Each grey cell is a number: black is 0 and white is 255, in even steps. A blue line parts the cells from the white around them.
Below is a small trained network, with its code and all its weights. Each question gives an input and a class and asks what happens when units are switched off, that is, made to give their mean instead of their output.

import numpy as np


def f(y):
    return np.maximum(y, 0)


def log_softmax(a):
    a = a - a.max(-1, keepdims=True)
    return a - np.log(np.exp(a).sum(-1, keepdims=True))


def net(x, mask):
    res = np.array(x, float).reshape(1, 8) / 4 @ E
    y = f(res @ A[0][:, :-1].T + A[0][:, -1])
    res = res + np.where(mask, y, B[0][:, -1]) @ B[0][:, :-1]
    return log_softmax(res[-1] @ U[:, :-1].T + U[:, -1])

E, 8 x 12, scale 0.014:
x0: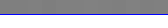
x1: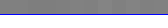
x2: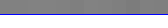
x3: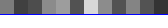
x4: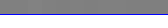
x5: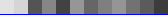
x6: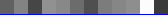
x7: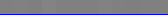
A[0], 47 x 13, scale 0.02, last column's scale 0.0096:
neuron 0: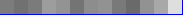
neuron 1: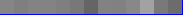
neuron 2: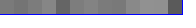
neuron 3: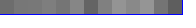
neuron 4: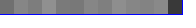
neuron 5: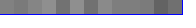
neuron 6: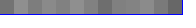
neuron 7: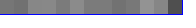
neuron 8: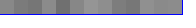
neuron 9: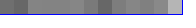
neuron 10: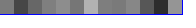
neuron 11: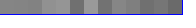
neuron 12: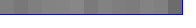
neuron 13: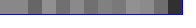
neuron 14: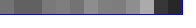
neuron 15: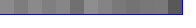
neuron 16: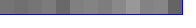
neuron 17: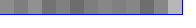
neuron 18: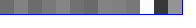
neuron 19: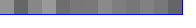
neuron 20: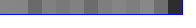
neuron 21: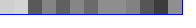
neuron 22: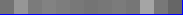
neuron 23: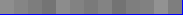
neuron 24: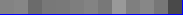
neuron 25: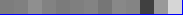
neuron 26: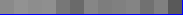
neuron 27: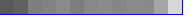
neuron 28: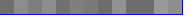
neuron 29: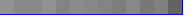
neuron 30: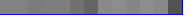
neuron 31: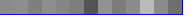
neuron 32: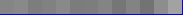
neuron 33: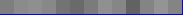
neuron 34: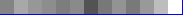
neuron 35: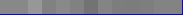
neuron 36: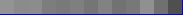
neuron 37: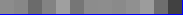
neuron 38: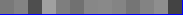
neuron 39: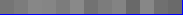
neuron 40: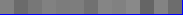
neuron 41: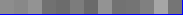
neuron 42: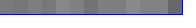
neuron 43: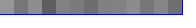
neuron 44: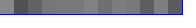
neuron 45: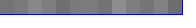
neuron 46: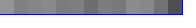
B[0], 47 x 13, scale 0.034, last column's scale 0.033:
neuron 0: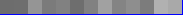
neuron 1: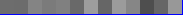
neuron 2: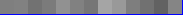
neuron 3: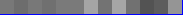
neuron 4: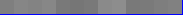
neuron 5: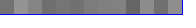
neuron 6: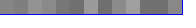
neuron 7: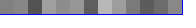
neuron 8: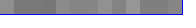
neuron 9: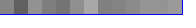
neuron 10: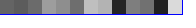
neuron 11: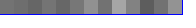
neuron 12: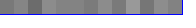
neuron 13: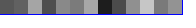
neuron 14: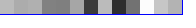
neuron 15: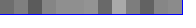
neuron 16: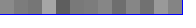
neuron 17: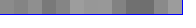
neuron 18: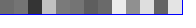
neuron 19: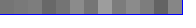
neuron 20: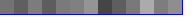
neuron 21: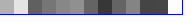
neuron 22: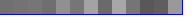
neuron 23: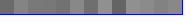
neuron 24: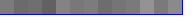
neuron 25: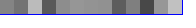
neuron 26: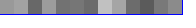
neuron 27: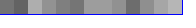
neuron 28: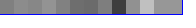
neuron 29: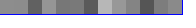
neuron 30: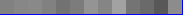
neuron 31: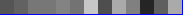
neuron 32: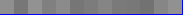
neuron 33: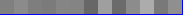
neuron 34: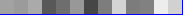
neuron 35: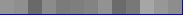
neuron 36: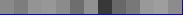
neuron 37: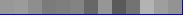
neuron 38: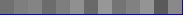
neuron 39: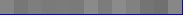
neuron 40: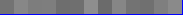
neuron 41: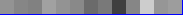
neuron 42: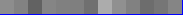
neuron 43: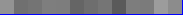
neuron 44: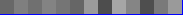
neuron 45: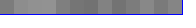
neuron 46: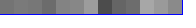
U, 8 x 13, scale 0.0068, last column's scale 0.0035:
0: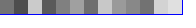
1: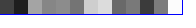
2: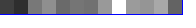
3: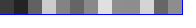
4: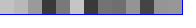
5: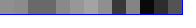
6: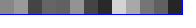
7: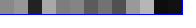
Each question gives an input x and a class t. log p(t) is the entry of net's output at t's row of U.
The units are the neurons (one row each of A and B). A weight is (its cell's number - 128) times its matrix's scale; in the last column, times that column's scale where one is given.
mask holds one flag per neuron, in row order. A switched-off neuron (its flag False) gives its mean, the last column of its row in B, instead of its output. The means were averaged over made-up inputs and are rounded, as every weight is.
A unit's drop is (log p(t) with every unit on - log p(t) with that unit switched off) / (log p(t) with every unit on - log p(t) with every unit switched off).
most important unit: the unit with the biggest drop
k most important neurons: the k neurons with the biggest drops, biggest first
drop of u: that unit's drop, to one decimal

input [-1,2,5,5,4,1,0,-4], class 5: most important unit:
neuron 18
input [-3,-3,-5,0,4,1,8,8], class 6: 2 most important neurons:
[neuron 10; neuron 31]
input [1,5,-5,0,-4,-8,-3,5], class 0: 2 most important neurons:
[neuron 10; neuron 18]
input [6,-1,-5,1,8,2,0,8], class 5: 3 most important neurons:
[neuron 18; neuron 34; neuron 14]
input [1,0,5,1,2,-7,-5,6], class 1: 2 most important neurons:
[neuron 34; neuron 14]
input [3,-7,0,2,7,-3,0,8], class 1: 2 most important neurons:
[neuron 18; neuron 21]
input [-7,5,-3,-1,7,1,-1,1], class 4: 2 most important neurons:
[neuron 18; neuron 10]
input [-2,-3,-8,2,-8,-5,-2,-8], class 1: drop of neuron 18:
0.1
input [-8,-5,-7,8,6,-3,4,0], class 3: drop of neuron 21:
0.4
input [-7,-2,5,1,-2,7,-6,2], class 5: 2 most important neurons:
[neuron 34; neuron 14]
